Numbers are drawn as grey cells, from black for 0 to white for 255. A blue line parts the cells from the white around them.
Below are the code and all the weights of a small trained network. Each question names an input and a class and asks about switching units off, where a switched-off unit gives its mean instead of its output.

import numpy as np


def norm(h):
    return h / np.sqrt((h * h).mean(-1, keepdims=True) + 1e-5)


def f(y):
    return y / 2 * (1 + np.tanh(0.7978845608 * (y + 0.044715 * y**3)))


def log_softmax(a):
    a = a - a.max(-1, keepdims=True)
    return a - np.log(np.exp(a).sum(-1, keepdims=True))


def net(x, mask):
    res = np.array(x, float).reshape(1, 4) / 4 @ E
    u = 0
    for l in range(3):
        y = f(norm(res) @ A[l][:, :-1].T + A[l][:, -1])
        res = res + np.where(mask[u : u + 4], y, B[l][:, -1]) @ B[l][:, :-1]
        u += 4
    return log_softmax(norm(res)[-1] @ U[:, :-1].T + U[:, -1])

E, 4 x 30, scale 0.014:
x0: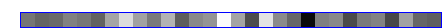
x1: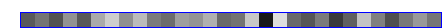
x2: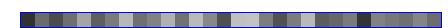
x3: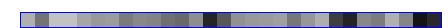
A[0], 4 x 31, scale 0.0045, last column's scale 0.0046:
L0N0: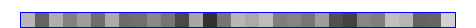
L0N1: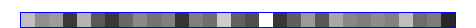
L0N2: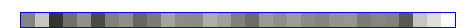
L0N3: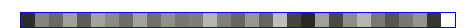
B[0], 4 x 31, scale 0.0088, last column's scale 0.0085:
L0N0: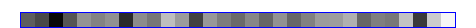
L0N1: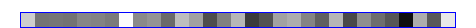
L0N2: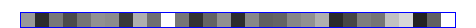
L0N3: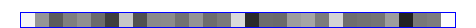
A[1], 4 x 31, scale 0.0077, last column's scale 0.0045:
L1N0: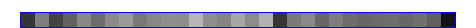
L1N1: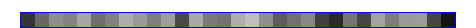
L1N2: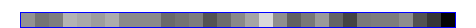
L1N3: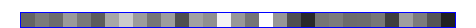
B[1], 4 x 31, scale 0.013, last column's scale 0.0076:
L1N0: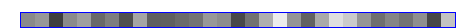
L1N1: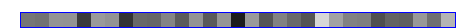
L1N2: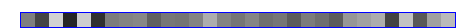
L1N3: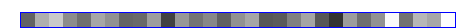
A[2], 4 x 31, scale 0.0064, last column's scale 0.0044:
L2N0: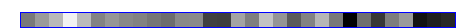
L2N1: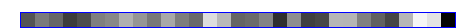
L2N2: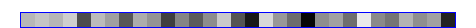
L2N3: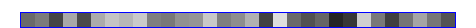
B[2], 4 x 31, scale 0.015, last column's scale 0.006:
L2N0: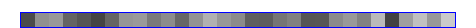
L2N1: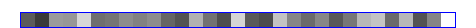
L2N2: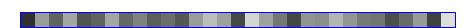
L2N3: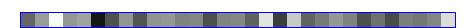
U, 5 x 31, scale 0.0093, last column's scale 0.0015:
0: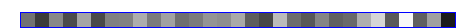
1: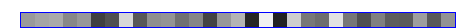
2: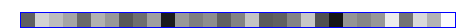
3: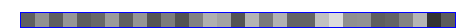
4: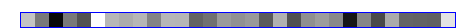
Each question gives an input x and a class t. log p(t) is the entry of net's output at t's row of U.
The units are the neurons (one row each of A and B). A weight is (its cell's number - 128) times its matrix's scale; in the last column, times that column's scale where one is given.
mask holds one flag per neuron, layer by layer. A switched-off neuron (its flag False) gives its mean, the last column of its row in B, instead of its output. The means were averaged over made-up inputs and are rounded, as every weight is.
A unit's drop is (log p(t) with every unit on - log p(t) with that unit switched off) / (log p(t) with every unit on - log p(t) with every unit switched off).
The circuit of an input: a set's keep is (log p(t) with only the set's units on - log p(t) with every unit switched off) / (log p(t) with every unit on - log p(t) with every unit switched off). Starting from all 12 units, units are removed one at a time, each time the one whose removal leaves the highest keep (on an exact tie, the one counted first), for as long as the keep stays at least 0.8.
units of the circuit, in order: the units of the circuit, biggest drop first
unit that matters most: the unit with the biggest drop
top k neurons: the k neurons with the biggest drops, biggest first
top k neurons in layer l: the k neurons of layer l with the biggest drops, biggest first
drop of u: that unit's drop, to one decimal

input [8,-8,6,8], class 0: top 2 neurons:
L1N2; L0N3
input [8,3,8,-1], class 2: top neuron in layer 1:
L1N3
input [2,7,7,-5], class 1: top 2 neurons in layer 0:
L0N3; L0N0
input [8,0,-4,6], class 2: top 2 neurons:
L1N3; L0N2
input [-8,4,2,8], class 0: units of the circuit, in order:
L1N3; L2N0
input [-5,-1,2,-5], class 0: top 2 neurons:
L1N3; L0N3
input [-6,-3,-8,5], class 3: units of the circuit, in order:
L1N3; L2N2
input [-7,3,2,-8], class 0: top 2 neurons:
L1N3; L2N1
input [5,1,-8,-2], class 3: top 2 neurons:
L2N2; L0N3
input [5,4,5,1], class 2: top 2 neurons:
L1N3; L0N1
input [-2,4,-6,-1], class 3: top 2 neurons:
L2N2; L0N1
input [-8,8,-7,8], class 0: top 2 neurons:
L1N3; L2N0
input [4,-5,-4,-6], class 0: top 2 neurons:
L2N1; L0N3
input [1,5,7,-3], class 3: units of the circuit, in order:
L1N0
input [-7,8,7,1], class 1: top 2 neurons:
L2N3; L1N3
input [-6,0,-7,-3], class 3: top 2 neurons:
L1N3; L2N2
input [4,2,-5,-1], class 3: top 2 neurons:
L0N3; L2N2
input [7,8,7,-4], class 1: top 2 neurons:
L2N3; L0N3
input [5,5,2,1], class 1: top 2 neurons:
L0N3; L2N3
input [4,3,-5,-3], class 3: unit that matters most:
L2N2
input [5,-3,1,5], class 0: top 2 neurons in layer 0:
L0N0; L0N1
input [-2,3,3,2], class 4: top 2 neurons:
L0N3; L0N1
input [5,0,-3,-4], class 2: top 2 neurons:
L1N3; L0N0
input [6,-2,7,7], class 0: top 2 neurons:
L1N2; L0N0
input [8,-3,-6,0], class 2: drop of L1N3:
0.9
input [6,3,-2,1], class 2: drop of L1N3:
0.8
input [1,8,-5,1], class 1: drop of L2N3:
0.3
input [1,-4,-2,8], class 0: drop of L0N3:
0.0
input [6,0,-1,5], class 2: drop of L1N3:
1.2
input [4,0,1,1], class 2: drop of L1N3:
0.8
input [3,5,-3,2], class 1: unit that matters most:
L0N3
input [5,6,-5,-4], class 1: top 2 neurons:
L2N3; L0N3
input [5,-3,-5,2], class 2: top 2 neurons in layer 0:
L0N3; L0N2
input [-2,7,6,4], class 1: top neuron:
L2N3
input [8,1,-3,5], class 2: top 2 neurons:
L1N3; L0N2
